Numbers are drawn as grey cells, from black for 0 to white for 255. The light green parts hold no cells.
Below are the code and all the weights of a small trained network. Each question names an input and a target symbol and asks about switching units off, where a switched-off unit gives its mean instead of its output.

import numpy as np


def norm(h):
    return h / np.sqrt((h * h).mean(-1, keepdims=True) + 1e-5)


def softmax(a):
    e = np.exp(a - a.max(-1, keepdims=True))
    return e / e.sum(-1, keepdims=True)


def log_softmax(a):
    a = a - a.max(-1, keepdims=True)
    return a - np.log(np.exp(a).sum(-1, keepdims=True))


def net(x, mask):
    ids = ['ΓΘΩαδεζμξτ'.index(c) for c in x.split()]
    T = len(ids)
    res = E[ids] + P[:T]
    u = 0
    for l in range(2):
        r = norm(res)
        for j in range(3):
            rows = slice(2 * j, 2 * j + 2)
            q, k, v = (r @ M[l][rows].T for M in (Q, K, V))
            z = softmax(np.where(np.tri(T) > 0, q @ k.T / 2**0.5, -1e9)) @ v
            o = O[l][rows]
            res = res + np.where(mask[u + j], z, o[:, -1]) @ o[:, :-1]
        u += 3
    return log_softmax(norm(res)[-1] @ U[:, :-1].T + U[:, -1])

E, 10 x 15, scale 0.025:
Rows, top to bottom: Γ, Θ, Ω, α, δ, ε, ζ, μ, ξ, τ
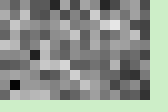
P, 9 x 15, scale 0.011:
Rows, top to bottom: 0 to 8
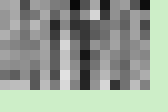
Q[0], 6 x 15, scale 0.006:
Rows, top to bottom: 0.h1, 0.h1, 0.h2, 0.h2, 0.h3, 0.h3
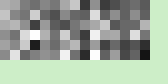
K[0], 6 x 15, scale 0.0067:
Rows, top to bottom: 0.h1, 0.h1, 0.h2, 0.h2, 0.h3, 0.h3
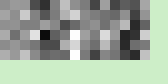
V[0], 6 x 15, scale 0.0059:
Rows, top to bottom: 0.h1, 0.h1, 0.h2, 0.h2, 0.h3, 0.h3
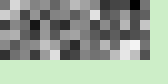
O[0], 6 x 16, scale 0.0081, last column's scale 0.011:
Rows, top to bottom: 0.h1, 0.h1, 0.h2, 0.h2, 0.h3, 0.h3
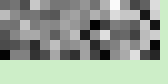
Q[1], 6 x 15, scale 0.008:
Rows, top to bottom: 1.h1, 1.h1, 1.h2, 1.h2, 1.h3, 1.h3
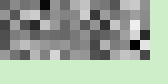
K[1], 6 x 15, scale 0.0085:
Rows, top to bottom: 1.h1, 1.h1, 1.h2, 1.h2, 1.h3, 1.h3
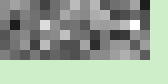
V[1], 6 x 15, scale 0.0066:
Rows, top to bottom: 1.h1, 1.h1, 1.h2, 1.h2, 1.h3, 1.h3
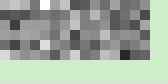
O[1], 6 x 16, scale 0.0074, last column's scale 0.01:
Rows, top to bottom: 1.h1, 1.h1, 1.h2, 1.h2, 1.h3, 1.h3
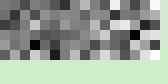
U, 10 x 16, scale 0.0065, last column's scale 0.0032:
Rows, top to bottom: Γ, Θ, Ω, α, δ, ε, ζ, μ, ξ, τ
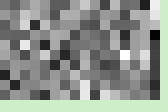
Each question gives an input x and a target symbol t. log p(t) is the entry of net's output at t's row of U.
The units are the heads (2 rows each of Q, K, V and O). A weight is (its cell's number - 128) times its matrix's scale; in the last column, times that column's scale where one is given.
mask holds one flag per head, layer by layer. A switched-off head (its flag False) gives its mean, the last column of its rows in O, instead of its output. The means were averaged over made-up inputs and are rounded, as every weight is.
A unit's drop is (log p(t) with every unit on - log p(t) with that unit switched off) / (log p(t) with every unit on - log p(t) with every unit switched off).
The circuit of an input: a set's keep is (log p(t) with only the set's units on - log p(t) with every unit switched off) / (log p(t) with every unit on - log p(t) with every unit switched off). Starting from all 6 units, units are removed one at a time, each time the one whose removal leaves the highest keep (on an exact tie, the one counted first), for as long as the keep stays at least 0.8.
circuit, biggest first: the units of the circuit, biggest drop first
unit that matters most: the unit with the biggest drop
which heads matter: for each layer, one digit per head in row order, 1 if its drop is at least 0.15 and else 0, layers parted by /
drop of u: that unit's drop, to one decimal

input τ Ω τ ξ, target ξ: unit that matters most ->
0.h3
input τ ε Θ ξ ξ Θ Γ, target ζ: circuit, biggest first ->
(0.h3 0.h1)
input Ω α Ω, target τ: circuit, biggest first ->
(0.h3 1.h2 0.h2)
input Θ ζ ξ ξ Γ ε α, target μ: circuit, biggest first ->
(0.h3 0.h1)
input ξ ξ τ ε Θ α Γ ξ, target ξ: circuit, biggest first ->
(0.h3 0.h2 1.h3 0.h1)
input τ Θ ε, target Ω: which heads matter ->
111 / 110
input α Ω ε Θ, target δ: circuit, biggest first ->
(0.h3 1.h2 0.h1)
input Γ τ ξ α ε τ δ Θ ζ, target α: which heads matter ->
111 / 000
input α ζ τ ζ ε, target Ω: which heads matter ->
111 / 011
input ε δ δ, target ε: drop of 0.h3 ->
1.0
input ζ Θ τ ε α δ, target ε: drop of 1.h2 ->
0.1
